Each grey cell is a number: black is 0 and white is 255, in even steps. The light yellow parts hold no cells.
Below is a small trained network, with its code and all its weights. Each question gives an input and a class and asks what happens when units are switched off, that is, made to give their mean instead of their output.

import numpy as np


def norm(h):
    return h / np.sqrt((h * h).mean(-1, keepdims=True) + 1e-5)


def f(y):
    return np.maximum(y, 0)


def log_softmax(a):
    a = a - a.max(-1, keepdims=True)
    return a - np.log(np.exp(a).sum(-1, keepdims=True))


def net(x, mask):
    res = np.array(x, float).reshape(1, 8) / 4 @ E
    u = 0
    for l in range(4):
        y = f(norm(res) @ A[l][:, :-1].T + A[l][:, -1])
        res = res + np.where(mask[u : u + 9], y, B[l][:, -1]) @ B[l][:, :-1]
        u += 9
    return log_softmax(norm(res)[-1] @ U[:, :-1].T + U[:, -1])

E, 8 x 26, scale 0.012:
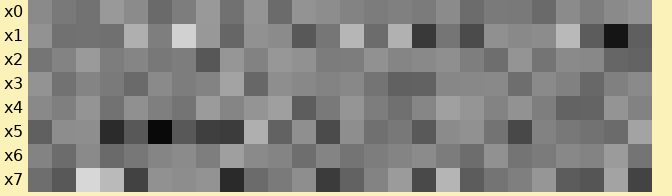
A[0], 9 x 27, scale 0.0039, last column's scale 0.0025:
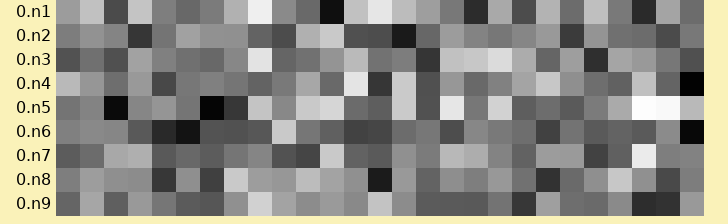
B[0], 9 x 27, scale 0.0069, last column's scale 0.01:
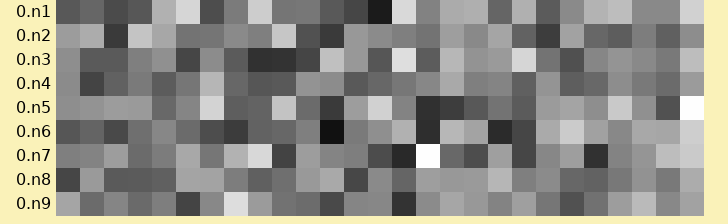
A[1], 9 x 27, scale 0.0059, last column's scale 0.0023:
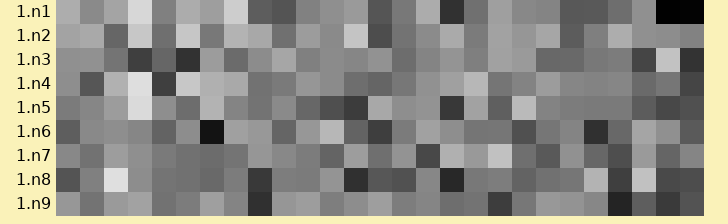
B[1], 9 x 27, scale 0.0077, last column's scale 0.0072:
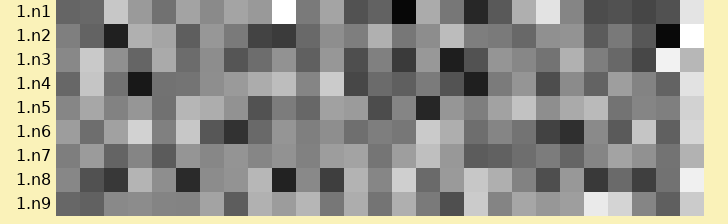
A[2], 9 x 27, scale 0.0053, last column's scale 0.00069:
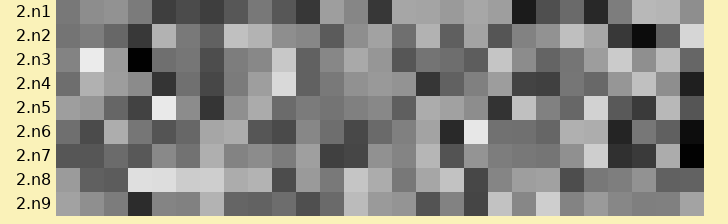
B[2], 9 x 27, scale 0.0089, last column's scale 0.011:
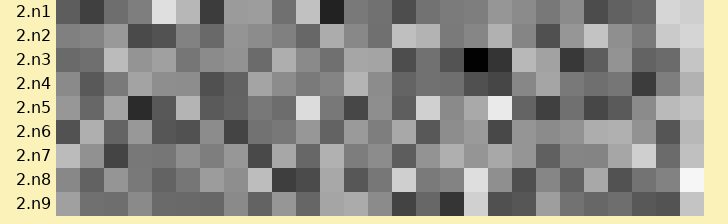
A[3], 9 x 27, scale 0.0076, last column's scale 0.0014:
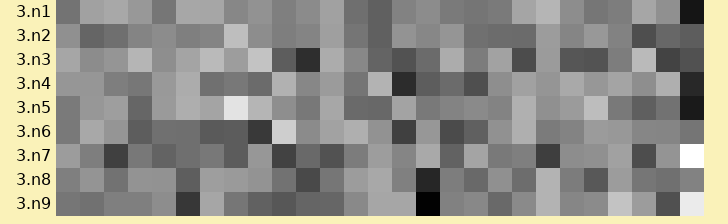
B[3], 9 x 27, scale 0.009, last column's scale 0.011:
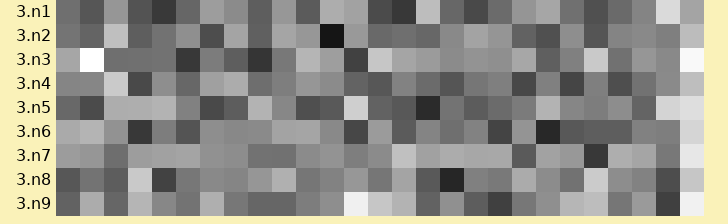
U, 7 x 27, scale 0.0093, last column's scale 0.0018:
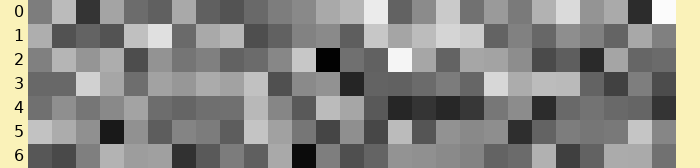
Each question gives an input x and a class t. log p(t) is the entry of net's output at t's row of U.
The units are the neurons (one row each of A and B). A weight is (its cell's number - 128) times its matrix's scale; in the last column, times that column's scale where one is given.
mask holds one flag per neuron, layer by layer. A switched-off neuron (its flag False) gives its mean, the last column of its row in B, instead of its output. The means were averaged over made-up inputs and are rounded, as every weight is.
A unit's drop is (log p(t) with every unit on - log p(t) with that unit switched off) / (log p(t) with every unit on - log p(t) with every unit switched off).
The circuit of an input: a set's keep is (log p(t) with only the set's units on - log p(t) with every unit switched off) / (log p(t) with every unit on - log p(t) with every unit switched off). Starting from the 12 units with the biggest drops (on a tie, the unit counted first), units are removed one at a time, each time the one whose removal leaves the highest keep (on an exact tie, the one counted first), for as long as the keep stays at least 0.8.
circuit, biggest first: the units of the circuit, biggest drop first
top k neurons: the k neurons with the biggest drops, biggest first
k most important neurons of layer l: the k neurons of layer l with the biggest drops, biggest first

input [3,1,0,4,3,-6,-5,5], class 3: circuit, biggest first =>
[1.n1]
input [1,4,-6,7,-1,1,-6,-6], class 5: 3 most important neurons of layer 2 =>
[2.n5; 2.n8; 2.n3]
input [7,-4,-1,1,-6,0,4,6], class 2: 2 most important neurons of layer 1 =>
[1.n6; 1.n1]
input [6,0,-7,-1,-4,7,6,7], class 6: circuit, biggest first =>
[2.n1; 3.n3]
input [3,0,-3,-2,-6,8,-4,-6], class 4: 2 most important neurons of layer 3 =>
[3.n3; 3.n8]
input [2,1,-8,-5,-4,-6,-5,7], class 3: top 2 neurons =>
[1.n1; 3.n5]
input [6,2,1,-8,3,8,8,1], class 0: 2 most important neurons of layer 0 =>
[0.n6; 0.n7]
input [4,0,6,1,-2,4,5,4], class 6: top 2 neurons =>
[0.n5; 2.n1]
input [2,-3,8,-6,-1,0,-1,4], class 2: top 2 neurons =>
[0.n7; 1.n6]
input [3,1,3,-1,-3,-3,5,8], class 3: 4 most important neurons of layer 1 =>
[1.n1; 1.n9; 1.n8; 1.n5]
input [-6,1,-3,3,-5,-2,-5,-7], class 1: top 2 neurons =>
[0.n1; 2.n5]
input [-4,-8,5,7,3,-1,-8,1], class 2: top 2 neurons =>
[0.n7; 0.n6]
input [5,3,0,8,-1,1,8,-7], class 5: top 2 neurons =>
[1.n8; 1.n3]
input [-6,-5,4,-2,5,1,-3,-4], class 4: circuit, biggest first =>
[2.n3]
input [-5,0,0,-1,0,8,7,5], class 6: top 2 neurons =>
[2.n1; 0.n5]
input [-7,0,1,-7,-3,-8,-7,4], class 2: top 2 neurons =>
[0.n5; 3.n3]
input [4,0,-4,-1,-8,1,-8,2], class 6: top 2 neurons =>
[0.n5; 2.n1]
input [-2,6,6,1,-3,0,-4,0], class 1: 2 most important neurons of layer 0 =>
[0.n5; 0.n1]
